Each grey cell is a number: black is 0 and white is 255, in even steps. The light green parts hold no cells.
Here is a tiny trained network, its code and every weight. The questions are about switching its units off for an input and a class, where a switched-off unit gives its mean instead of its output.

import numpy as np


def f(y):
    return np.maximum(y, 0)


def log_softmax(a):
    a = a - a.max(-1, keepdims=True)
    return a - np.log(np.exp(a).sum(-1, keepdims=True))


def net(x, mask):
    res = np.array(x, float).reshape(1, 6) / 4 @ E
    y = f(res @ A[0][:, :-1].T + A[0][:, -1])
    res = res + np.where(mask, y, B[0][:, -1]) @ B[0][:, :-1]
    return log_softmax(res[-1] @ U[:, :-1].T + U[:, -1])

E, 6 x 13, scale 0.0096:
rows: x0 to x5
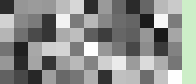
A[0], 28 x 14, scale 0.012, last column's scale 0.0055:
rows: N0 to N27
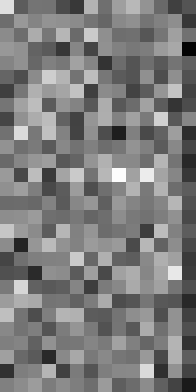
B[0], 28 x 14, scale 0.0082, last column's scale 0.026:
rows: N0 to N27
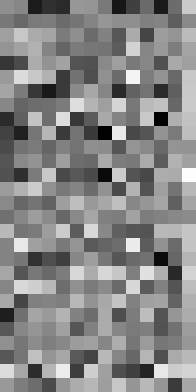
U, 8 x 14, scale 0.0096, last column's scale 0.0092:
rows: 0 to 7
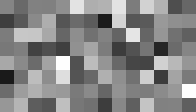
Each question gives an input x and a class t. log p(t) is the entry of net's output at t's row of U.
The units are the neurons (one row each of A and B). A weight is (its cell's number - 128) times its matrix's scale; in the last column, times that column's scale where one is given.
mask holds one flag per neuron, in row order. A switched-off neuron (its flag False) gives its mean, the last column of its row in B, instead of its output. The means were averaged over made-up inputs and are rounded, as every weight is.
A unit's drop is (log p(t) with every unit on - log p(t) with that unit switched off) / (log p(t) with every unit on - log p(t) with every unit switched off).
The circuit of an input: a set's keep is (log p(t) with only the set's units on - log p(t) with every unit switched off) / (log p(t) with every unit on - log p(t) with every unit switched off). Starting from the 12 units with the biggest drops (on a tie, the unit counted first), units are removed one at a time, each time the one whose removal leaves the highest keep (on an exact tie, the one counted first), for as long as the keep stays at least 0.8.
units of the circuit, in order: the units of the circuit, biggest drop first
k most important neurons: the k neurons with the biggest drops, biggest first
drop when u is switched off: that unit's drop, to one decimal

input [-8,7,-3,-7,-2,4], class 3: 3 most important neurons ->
[N0; N26; N5]
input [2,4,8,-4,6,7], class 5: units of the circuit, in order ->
[N25]
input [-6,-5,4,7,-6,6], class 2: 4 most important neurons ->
[N5; N12; N17; N7]
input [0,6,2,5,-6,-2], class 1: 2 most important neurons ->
[N9; N26]
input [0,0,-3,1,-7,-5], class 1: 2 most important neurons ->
[N9; N19]
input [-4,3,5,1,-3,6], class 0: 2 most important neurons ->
[N19; N8]
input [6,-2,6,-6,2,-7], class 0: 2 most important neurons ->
[N7; N0]
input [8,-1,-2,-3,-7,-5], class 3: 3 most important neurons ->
[N6; N12; N18]
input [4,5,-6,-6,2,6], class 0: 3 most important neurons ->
[N19; N26; N5]
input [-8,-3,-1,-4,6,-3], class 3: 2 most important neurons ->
[N0; N9]
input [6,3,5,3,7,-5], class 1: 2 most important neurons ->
[N12; N0]
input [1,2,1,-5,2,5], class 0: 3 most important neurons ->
[N19; N5; N17]
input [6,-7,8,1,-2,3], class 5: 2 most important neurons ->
[N22; N4]
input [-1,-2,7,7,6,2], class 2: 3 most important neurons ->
[N17; N5; N8]
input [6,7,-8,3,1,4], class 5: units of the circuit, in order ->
[N8]
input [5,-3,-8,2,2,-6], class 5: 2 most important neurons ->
[N8; N19]
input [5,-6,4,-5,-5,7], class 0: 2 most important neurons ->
[N19; N12]
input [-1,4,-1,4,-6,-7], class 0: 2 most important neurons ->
[N12; N21]
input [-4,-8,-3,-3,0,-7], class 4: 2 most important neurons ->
[N26; N19]
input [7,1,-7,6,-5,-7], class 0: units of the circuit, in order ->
[N7]
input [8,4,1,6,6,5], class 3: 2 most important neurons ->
[N6; N18]
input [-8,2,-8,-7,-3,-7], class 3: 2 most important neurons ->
[N0; N19]
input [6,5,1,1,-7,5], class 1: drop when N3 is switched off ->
0.0
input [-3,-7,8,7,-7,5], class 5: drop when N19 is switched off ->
0.2
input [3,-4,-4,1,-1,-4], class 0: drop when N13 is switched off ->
0.2
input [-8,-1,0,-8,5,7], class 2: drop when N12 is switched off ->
0.1
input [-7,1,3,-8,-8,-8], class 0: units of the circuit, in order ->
[N21]
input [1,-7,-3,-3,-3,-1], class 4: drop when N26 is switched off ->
1.1
